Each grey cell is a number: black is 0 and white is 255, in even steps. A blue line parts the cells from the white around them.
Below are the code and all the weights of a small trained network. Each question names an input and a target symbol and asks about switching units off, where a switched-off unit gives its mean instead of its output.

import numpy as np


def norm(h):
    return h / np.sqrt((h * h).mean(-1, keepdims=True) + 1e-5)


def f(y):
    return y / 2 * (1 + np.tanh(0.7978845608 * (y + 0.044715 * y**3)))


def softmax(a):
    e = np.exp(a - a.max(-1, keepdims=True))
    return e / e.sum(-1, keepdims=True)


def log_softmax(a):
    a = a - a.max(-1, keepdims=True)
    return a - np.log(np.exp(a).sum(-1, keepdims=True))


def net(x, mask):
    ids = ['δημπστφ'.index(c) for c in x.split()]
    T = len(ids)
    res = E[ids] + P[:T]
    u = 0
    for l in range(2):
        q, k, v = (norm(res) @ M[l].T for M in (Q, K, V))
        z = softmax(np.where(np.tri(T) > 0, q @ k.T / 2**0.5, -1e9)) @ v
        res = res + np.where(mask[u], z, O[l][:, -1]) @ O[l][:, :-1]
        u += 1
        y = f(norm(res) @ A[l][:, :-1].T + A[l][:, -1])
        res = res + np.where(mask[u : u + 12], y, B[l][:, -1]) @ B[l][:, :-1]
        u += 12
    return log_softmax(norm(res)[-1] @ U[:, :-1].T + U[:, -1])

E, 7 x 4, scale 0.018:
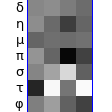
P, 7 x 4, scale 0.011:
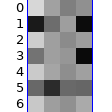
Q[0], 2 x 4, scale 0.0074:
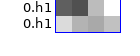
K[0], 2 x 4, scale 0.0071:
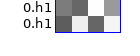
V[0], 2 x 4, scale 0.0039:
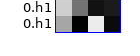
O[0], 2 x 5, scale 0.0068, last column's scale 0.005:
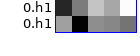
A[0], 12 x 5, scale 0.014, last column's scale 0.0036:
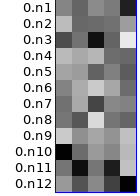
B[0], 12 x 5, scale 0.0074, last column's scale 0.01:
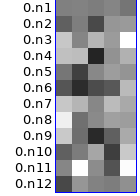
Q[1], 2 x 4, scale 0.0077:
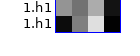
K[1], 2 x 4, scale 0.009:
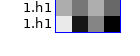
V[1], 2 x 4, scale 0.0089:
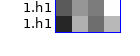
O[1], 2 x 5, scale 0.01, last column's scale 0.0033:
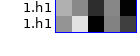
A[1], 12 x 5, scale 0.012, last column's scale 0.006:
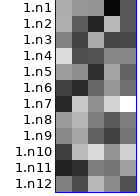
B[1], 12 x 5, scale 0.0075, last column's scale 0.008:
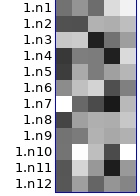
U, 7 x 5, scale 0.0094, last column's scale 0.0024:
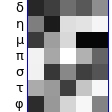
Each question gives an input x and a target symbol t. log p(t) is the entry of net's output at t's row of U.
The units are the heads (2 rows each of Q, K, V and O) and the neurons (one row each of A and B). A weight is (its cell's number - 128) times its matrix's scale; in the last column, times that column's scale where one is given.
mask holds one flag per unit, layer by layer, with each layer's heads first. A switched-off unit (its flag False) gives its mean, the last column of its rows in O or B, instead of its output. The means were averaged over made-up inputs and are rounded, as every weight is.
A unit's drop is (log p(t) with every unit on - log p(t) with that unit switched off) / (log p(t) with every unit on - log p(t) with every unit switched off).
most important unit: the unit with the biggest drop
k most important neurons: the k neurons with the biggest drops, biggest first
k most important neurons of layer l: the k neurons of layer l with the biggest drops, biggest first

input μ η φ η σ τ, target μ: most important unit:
0.n10
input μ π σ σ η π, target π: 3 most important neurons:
0.n3, 0.n11, 1.n4
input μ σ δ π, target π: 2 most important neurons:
0.n3, 1.n4
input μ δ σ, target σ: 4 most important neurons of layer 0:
0.n11, 0.n8, 0.n6, 0.n9
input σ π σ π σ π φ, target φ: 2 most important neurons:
0.n4, 0.n8
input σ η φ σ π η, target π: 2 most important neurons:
0.n11, 0.n3
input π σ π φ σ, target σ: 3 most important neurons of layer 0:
0.n11, 0.n6, 0.n8
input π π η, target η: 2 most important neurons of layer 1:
1.n10, 1.n7
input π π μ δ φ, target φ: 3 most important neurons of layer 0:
0.n11, 0.n3, 0.n4
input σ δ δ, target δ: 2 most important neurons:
1.n4, 0.n11
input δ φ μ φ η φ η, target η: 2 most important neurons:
0.n11, 1.n10
